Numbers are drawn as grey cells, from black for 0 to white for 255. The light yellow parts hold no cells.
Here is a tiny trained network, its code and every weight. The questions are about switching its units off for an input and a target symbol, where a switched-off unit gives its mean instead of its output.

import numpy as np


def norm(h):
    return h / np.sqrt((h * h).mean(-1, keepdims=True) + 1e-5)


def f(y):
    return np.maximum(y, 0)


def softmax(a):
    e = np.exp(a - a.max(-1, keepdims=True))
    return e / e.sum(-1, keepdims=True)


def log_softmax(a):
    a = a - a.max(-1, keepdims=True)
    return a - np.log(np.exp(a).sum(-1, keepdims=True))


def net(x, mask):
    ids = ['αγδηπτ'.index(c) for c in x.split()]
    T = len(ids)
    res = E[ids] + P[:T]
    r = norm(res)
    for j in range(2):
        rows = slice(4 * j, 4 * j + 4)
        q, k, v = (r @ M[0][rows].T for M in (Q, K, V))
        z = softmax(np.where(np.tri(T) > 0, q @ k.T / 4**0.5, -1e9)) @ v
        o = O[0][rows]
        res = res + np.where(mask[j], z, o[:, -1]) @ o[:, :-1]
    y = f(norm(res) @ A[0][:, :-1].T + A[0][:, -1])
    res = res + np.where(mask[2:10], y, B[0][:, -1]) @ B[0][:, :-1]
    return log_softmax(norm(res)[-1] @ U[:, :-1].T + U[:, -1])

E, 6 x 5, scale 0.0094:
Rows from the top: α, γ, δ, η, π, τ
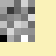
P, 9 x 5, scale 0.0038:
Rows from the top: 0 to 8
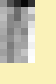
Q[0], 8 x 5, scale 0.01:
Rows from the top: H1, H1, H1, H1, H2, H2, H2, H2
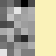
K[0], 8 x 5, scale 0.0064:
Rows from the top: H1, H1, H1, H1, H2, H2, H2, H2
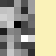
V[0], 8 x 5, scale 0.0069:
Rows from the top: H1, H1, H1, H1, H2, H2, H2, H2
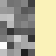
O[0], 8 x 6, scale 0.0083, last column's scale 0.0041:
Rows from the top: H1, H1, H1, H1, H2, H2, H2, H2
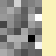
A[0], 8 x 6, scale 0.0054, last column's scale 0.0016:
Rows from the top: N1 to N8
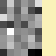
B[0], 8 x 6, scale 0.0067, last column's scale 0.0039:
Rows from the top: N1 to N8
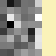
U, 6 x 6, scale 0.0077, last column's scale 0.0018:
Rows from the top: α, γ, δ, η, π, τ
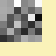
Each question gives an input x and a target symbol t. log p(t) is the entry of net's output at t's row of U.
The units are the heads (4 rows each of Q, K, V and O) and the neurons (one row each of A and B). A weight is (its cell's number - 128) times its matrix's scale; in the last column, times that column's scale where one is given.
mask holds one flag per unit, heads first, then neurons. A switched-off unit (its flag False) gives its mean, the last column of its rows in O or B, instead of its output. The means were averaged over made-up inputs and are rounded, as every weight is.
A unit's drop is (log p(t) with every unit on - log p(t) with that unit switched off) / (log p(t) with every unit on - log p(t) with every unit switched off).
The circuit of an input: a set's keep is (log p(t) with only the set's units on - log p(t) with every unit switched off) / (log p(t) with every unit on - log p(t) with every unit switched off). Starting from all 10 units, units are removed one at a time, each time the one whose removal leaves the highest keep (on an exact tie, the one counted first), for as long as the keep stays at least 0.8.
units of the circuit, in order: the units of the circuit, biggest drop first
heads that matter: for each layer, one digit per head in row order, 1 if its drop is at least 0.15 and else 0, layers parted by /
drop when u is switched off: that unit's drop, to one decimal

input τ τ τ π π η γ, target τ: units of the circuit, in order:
H1, H2
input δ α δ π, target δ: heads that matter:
01
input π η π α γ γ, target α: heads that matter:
00
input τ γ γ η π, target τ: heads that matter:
01
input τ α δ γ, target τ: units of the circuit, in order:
H2
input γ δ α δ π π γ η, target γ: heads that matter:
11
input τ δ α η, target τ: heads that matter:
01
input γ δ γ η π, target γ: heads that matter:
11
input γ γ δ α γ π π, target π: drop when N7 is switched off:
0.1
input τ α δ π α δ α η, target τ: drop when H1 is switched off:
0.2
